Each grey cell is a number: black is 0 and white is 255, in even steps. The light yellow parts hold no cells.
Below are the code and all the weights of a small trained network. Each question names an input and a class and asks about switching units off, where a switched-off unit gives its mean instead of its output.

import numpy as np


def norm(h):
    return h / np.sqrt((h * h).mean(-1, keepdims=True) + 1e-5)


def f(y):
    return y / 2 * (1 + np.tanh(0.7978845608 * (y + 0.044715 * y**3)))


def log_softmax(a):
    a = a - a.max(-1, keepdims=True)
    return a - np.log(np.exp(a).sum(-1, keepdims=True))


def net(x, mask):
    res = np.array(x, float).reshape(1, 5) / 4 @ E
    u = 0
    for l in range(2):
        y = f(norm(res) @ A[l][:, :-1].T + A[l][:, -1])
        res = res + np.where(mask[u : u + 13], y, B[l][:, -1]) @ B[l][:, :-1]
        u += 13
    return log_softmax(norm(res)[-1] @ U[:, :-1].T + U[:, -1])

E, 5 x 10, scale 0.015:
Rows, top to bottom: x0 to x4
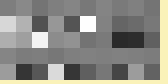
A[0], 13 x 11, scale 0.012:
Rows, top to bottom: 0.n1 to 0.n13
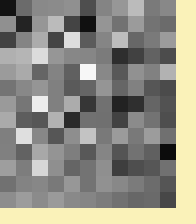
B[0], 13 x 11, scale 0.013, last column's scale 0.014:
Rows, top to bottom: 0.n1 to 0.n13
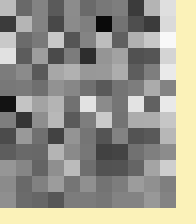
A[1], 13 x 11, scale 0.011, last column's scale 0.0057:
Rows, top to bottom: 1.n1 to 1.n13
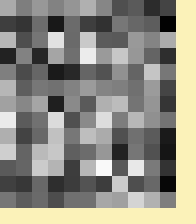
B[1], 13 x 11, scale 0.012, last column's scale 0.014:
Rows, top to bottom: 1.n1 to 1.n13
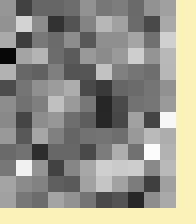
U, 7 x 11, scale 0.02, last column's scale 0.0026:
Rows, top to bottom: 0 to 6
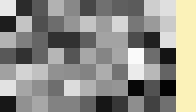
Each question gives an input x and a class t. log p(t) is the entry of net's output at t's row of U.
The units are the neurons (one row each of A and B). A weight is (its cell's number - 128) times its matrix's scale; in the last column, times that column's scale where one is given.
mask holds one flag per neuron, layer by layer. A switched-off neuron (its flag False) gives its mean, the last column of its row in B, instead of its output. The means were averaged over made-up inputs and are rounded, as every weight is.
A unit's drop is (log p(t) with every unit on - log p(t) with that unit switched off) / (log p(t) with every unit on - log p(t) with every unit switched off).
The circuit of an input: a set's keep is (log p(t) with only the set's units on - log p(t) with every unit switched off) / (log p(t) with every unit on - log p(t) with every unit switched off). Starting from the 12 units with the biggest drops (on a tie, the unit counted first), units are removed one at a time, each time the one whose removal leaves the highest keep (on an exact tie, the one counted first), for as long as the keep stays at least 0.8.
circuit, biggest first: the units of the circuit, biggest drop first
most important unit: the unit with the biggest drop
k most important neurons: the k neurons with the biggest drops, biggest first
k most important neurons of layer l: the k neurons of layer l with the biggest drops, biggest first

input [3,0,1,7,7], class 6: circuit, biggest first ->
0.n2
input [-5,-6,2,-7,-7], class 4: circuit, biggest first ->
1.n11; 0.n3
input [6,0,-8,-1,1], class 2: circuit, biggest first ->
0.n7; 0.n3
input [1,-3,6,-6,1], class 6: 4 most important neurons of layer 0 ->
0.n7; 0.n11; 0.n8; 0.n2
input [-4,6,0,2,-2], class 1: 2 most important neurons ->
0.n5; 0.n1
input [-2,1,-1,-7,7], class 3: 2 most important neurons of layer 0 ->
0.n8; 0.n4
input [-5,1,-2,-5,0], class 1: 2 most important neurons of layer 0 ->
0.n3; 0.n8
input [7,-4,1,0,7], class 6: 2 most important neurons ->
0.n2; 0.n4
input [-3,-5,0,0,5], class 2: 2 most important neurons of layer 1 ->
1.n2; 1.n12
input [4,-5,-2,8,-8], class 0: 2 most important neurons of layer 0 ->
0.n7; 0.n3
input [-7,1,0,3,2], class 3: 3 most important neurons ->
0.n8; 0.n4; 0.n1
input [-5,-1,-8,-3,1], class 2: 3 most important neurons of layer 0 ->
0.n3; 0.n7; 0.n8
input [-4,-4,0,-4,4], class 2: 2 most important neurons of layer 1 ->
1.n2; 1.n12
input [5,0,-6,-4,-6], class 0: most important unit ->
0.n7
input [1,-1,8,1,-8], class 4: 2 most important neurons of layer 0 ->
0.n7; 0.n3
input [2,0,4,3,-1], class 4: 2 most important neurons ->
0.n7; 0.n2
